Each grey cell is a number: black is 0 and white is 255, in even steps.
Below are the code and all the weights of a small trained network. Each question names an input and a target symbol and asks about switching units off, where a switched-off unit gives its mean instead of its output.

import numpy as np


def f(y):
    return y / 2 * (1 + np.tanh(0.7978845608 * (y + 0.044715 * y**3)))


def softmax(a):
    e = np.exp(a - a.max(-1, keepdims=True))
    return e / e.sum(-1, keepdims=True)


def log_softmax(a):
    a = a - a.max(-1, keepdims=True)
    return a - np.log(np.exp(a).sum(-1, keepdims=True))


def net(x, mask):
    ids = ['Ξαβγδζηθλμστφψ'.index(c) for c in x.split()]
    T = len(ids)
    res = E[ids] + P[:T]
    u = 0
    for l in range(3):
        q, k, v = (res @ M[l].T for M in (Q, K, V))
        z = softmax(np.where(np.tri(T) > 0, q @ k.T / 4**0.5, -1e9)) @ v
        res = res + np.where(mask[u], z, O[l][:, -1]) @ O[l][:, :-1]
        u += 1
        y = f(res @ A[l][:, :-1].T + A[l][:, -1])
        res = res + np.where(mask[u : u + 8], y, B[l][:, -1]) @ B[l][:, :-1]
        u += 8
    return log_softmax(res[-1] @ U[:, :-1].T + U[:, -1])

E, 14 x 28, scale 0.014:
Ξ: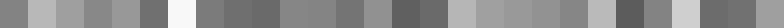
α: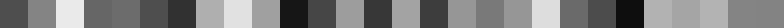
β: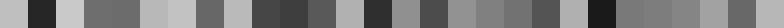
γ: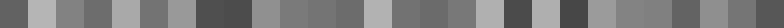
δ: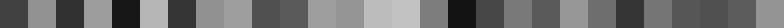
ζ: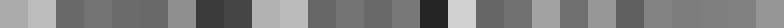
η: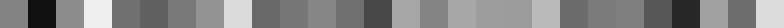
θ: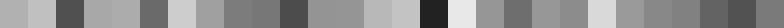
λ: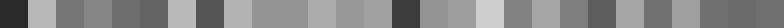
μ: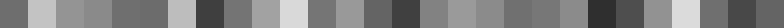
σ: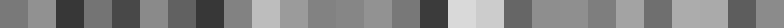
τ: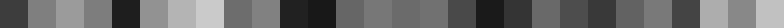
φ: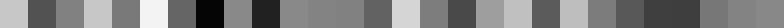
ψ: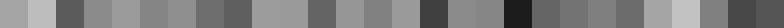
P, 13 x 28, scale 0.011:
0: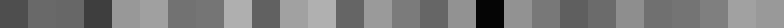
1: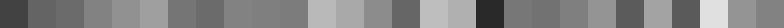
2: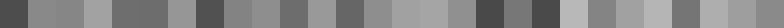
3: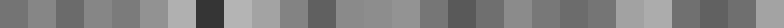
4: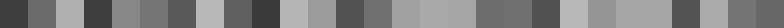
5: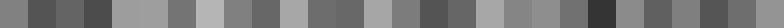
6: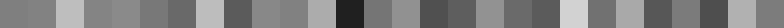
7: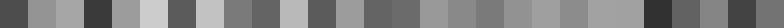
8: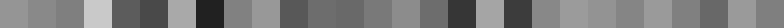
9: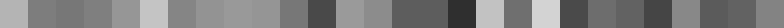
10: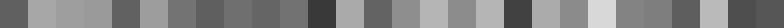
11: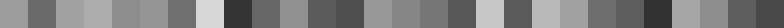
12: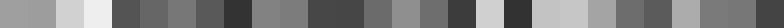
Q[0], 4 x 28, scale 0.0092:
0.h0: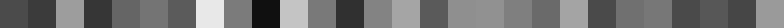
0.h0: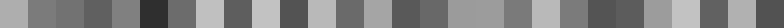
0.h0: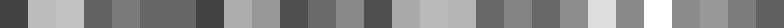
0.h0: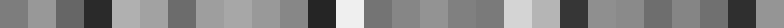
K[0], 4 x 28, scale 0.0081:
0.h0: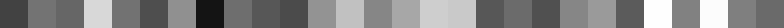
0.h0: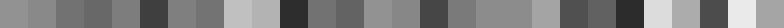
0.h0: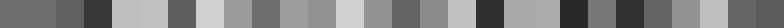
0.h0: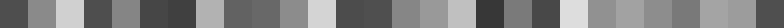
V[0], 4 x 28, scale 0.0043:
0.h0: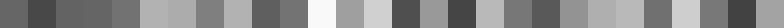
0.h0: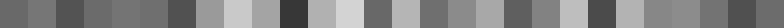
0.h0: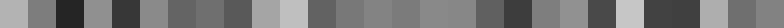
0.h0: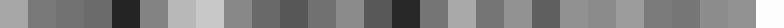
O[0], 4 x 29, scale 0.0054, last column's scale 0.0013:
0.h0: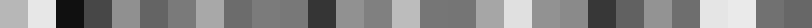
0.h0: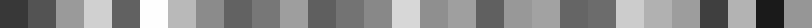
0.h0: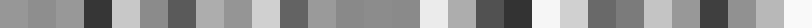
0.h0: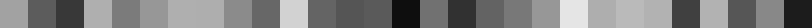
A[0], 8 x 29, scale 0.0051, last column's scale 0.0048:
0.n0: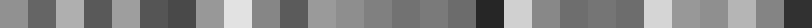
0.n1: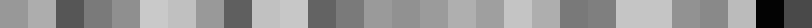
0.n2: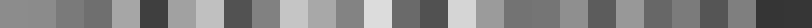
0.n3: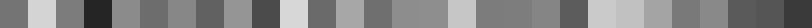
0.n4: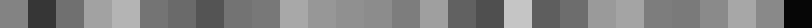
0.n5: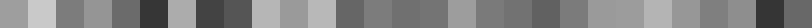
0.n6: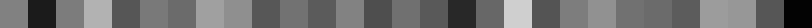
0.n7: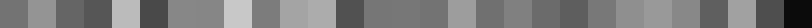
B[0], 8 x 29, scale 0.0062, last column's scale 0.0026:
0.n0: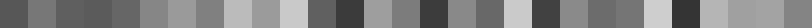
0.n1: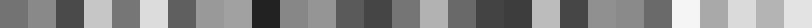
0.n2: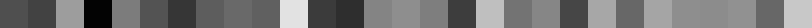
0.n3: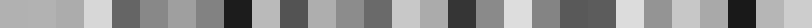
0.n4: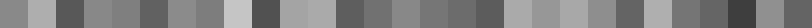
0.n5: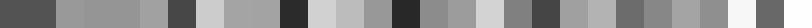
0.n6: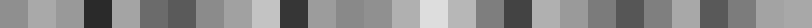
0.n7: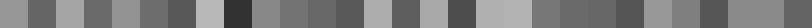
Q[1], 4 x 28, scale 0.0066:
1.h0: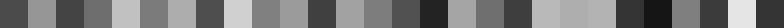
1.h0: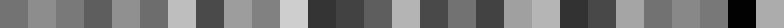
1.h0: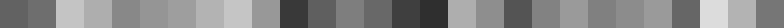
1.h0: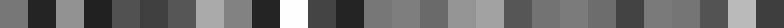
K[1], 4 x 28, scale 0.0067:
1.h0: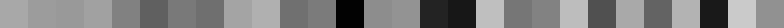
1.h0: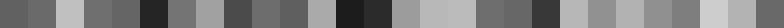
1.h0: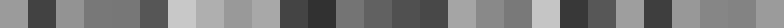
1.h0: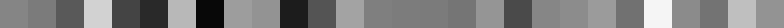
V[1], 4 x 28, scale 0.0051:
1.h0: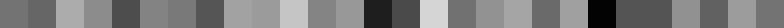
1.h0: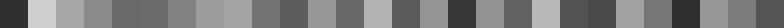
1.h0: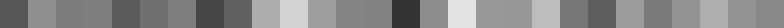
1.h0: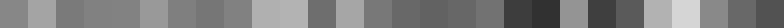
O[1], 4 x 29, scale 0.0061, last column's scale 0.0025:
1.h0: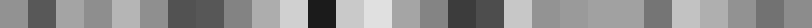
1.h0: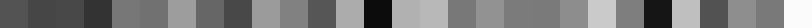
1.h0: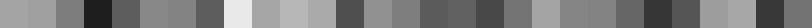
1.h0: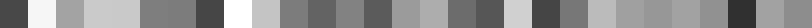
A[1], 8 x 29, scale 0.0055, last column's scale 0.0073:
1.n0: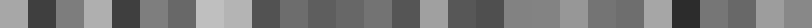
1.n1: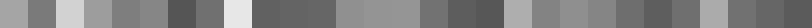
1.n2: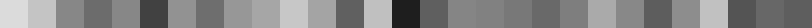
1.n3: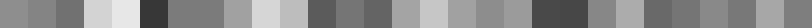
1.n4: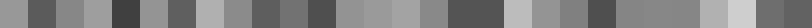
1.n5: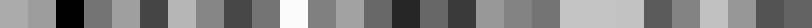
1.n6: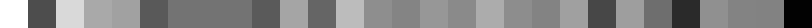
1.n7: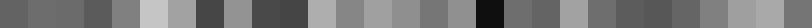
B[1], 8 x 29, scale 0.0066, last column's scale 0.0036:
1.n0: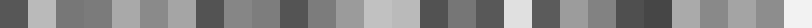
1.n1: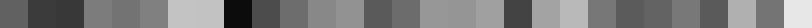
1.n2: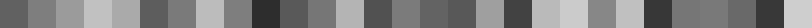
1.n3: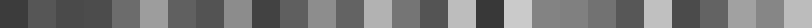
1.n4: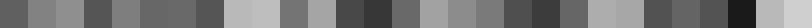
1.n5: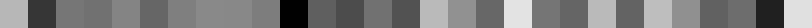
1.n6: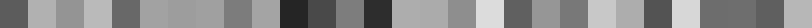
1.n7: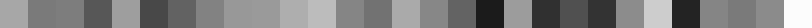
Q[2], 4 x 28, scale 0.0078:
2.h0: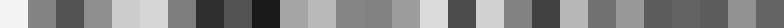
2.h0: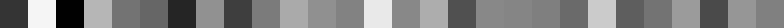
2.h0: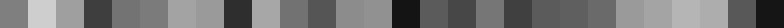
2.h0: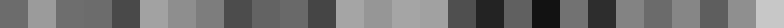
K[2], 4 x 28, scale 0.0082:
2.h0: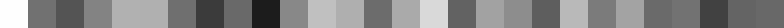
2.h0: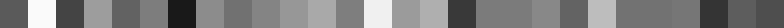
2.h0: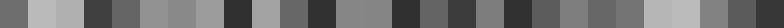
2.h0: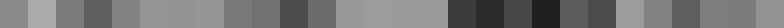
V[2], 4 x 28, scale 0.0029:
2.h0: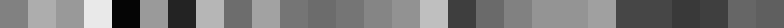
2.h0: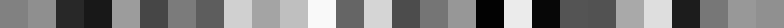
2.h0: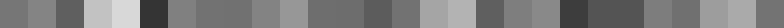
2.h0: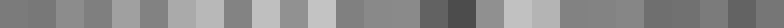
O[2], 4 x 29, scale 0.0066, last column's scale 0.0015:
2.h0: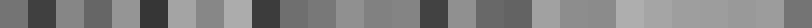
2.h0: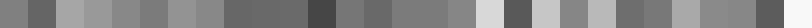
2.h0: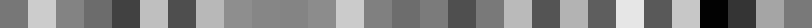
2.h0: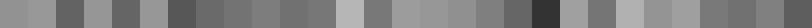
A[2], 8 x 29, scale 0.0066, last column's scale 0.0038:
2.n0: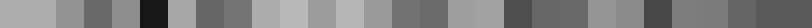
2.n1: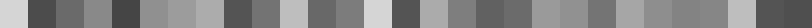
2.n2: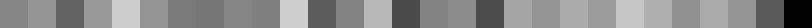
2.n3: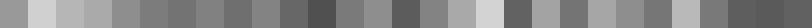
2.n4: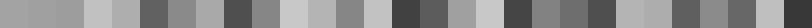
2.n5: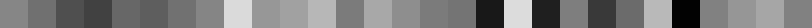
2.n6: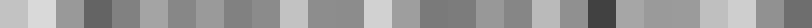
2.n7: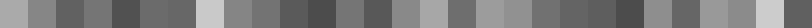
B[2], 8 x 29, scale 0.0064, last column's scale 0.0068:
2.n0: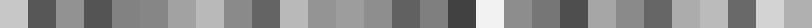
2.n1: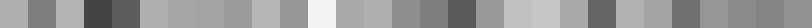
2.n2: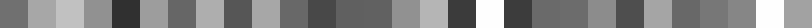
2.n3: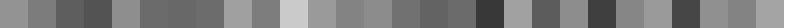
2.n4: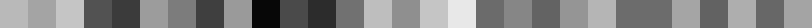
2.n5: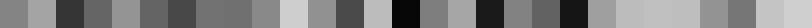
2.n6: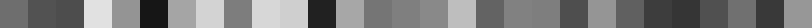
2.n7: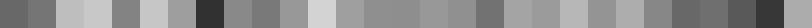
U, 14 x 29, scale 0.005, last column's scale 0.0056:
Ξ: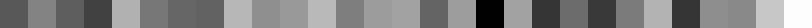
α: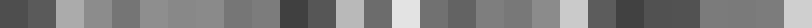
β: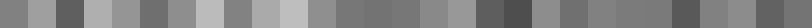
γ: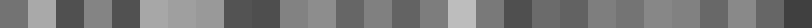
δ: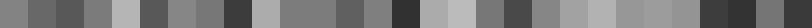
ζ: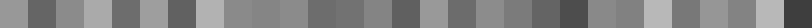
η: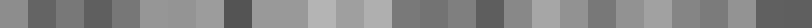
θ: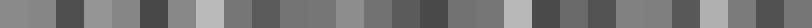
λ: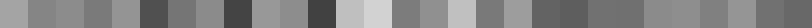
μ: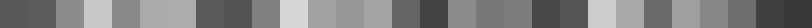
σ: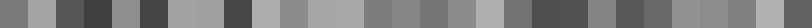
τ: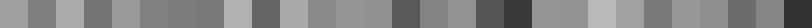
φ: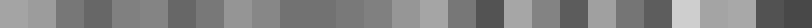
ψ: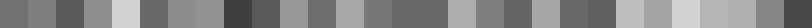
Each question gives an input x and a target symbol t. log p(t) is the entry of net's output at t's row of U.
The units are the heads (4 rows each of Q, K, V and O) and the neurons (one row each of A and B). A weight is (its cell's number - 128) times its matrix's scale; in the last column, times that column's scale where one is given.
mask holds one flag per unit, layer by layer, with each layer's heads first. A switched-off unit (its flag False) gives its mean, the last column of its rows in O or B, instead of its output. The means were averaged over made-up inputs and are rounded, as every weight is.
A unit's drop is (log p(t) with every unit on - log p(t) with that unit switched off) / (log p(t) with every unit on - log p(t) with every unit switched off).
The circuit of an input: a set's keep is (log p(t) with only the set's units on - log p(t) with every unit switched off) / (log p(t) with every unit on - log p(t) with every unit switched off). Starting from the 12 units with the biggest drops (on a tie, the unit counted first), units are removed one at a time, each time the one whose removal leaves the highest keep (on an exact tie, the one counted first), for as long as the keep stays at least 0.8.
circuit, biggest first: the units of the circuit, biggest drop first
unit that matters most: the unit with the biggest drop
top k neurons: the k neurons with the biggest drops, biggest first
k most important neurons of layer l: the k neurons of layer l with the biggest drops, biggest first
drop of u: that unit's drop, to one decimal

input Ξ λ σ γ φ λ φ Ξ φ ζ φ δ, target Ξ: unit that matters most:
2.h0
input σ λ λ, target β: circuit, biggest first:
(0.h0; 2.n6; 1.h0; 0.n1)
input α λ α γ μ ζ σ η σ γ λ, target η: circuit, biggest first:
(1.h0; 0.n3; 2.n1; 0.h0)
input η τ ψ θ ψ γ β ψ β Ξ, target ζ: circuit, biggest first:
(0.h0; 2.n2; 1.h0)
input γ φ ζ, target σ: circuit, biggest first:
(1.h0; 0.h0; 2.n0; 0.n5)
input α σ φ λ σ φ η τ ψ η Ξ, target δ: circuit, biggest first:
(0.h0; 1.n5)
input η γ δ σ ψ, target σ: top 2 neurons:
(0.n3; 2.n0)
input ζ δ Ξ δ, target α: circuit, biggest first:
(2.h0; 1.n7; 2.n5)
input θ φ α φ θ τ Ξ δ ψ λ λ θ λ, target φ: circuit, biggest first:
(1.h0; 0.h0; 1.n5; 0.n5)
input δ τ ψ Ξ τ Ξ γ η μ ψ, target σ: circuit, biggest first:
(0.h0; 1.h0; 2.n0)
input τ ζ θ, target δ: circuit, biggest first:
(0.h0; 1.h0)
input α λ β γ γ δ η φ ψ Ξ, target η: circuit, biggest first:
(1.h0; 2.n1; 0.h0)
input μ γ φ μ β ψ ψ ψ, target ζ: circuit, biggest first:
(0.h0; 2.n2; 1.h0; 0.n3)
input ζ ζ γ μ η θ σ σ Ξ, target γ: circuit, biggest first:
(1.h0; 0.n5; 2.n4)
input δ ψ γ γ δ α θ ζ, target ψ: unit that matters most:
0.n3
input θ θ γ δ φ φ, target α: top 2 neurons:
(1.n6; 2.n5)
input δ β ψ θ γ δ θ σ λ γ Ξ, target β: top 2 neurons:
(0.n3; 2.n6)
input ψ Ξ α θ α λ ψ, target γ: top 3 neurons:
(0.n2; 0.n5; 2.n4)
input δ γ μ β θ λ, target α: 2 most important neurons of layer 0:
(0.n2; 0.n5)
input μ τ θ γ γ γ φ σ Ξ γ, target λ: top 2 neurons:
(2.n4; 2.n6)
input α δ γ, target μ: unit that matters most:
0.h0
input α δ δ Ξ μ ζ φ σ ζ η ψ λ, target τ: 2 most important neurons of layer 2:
(2.n4; 2.n0)
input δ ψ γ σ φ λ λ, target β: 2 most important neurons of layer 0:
(0.n2; 0.n1)
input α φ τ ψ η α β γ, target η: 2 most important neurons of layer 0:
(0.n3; 0.n5)
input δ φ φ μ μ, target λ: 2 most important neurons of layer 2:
(2.n4; 2.n6)
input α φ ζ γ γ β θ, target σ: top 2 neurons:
(0.n2; 2.n0)
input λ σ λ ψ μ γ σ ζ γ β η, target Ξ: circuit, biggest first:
(2.h0)
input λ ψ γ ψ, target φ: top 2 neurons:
(1.n5; 0.n1)
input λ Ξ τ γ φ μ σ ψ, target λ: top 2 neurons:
(0.n3; 2.n4)
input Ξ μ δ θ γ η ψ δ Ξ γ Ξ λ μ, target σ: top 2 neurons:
(0.n5; 2.n0)
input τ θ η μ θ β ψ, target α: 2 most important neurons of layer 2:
(2.n2; 2.n5)
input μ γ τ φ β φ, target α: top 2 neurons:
(2.n5; 1.n1)
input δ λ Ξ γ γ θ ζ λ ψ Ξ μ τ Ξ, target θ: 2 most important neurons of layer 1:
(1.n5; 1.n2)
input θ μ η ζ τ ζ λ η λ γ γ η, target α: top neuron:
(2.n5)
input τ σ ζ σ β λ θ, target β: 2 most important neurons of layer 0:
(0.n2; 0.n1)
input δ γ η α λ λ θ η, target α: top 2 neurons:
(2.n5; 1.n0)
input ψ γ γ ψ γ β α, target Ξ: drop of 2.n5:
0.4
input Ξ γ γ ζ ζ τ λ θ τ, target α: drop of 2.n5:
0.2
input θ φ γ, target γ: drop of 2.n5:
0.0
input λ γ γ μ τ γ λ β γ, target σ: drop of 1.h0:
0.3
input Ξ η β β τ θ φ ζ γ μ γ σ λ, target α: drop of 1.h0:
1.2
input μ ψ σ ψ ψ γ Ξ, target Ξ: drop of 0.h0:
0.1
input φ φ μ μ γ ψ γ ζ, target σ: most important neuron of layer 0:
(0.n3)
